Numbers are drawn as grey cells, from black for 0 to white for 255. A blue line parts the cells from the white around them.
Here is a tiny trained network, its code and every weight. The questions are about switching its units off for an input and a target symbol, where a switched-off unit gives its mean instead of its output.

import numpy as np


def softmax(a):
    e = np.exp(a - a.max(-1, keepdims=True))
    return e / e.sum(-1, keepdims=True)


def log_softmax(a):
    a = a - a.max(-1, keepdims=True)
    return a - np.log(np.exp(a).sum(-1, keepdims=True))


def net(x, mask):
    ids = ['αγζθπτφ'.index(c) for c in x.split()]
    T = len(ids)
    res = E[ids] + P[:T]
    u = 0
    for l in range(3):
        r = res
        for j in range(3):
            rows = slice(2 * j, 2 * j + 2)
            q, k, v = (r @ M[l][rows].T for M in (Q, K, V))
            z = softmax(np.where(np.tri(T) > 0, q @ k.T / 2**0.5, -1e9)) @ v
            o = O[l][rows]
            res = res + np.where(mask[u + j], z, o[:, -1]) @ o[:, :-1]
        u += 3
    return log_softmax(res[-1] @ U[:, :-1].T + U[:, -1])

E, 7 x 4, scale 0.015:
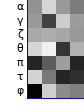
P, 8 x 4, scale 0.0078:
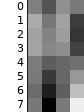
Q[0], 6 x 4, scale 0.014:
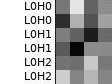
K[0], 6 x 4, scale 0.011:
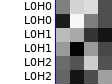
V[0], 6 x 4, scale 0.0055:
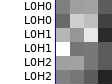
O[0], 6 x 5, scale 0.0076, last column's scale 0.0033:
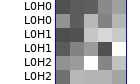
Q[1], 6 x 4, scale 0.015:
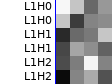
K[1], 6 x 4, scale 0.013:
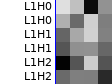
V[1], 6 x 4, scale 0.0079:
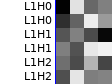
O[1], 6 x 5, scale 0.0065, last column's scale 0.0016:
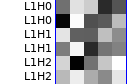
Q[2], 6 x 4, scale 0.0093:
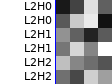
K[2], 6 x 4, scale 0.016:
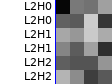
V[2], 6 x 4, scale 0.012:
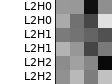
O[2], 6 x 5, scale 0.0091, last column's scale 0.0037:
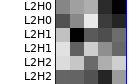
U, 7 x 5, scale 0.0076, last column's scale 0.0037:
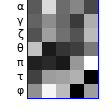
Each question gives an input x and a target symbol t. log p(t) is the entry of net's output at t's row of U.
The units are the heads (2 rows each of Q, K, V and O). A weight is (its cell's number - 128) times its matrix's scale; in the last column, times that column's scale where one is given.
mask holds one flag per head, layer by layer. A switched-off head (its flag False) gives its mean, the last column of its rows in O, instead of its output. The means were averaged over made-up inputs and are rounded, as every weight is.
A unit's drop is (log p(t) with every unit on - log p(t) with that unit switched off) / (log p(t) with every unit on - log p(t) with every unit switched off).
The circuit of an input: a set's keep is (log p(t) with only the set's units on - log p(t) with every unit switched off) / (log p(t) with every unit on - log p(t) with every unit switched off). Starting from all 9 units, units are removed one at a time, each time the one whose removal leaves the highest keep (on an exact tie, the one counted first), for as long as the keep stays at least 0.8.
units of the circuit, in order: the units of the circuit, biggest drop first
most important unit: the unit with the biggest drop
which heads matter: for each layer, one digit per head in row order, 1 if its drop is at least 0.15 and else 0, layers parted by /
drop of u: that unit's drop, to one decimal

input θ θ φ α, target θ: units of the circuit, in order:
[L1H0, L2H0]
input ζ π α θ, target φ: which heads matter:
000 / 100 / 100
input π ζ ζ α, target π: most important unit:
L0H1
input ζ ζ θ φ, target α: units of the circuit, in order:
[L2H0, L1H0, L2H2]
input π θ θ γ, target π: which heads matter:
000 / 100 / 000
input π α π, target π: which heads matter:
000 / 000 / 100
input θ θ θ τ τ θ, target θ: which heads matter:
000 / 011 / 010
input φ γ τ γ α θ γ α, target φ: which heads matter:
000 / 100 / 100
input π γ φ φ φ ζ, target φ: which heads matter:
010 / 110 / 100
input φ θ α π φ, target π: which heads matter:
000 / 100 / 110
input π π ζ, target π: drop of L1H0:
0.2
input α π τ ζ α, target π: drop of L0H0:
0.2
